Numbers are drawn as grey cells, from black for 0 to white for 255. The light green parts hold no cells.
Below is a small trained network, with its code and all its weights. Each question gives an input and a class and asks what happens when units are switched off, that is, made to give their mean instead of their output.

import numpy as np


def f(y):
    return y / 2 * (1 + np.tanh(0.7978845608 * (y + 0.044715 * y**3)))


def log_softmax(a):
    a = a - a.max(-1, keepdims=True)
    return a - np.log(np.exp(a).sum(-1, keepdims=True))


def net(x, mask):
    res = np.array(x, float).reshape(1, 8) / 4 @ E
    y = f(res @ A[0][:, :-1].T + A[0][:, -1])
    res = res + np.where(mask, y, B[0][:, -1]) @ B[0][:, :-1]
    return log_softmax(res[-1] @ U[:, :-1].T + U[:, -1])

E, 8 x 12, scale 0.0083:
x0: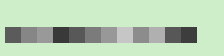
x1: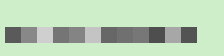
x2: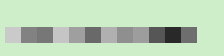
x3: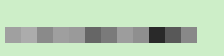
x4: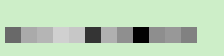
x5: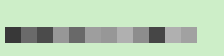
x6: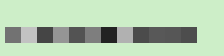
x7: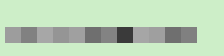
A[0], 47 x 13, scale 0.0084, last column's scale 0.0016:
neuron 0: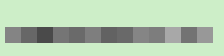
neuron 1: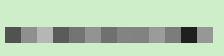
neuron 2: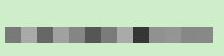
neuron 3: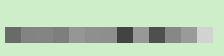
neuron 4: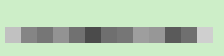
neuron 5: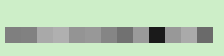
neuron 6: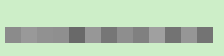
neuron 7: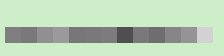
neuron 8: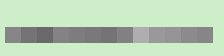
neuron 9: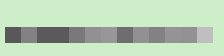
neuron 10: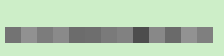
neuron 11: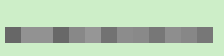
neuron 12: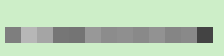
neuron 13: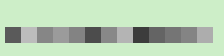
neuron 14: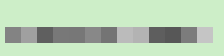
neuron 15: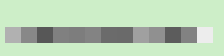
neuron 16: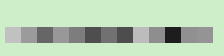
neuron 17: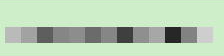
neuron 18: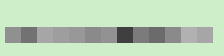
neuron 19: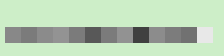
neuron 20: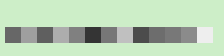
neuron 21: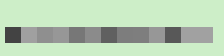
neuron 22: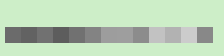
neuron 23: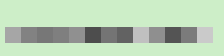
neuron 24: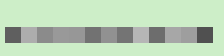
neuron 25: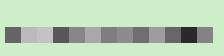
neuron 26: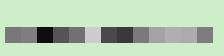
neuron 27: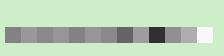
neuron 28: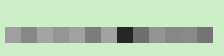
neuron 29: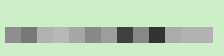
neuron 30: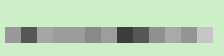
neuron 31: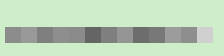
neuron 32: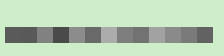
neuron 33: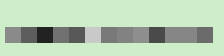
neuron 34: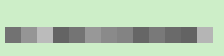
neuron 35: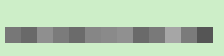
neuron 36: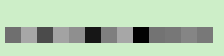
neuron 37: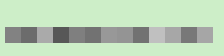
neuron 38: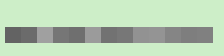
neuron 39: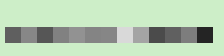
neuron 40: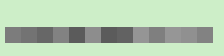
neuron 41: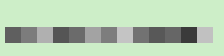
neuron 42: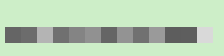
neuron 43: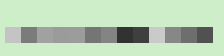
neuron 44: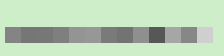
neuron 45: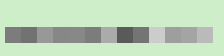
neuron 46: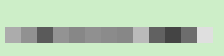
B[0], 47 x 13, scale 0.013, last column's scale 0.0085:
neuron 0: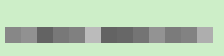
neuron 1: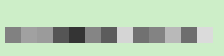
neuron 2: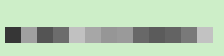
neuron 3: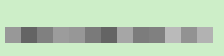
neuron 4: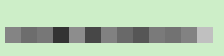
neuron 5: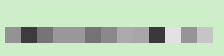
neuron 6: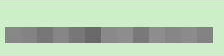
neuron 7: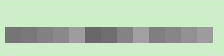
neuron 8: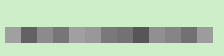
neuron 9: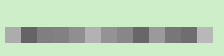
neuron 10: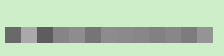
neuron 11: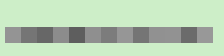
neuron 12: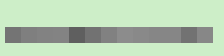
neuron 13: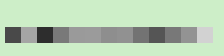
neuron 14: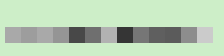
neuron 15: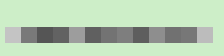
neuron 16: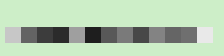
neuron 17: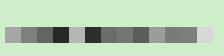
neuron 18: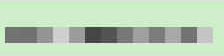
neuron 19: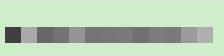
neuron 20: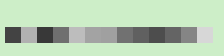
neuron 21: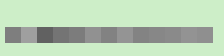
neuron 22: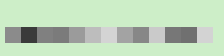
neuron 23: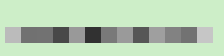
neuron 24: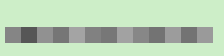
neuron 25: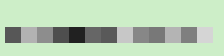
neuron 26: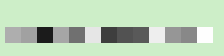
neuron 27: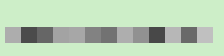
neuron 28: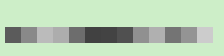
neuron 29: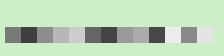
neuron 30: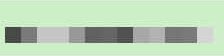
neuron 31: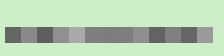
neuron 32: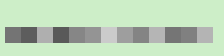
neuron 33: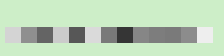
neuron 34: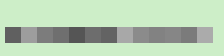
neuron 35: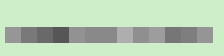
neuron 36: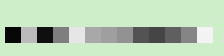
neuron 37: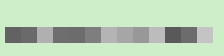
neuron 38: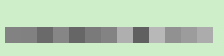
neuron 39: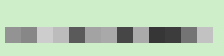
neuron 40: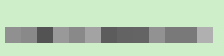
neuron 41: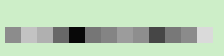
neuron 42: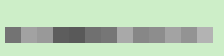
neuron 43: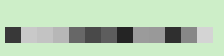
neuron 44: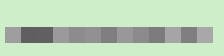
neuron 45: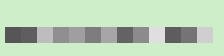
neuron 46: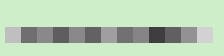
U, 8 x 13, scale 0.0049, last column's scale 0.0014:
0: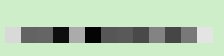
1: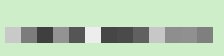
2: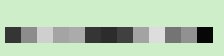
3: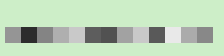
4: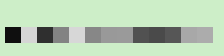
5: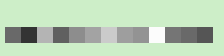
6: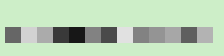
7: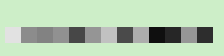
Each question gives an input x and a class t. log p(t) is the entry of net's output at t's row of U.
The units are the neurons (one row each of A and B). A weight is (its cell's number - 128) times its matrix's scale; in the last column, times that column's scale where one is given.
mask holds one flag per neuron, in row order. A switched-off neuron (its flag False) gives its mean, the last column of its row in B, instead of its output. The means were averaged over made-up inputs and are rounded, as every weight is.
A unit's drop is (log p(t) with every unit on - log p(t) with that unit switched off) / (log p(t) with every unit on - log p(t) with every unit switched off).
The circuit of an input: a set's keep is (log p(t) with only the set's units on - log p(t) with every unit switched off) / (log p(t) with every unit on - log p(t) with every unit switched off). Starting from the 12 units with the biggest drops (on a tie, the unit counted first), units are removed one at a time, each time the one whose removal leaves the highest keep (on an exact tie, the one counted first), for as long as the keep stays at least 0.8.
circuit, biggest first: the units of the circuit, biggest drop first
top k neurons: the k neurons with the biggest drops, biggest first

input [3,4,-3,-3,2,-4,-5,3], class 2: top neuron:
(neuron 43)
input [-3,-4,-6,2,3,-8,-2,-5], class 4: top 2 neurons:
(neuron 36; neuron 2)
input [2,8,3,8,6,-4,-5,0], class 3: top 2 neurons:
(neuron 29; neuron 5)
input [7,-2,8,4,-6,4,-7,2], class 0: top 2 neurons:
(neuron 16; neuron 23)
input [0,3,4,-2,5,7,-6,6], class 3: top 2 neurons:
(neuron 29; neuron 5)
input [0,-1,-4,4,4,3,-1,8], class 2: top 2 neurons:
(neuron 28; neuron 30)
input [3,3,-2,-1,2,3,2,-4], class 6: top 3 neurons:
(neuron 41; neuron 1; neuron 25)
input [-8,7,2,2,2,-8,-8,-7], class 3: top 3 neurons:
(neuron 29; neuron 5; neuron 27)
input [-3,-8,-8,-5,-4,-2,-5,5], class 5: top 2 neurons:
(neuron 22; neuron 45)
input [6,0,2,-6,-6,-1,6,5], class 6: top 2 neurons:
(neuron 1; neuron 25)
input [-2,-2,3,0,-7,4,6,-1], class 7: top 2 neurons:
(neuron 39; neuron 14)
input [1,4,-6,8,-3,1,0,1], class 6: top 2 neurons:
(neuron 41; neuron 29)
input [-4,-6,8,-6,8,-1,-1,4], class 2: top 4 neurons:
(neuron 43; neuron 28; neuron 30; neuron 45)
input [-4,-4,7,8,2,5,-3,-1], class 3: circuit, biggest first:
(neuron 29)
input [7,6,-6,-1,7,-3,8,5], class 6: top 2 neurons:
(neuron 25; neuron 1)
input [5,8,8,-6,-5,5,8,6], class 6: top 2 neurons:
(neuron 1; neuron 25)
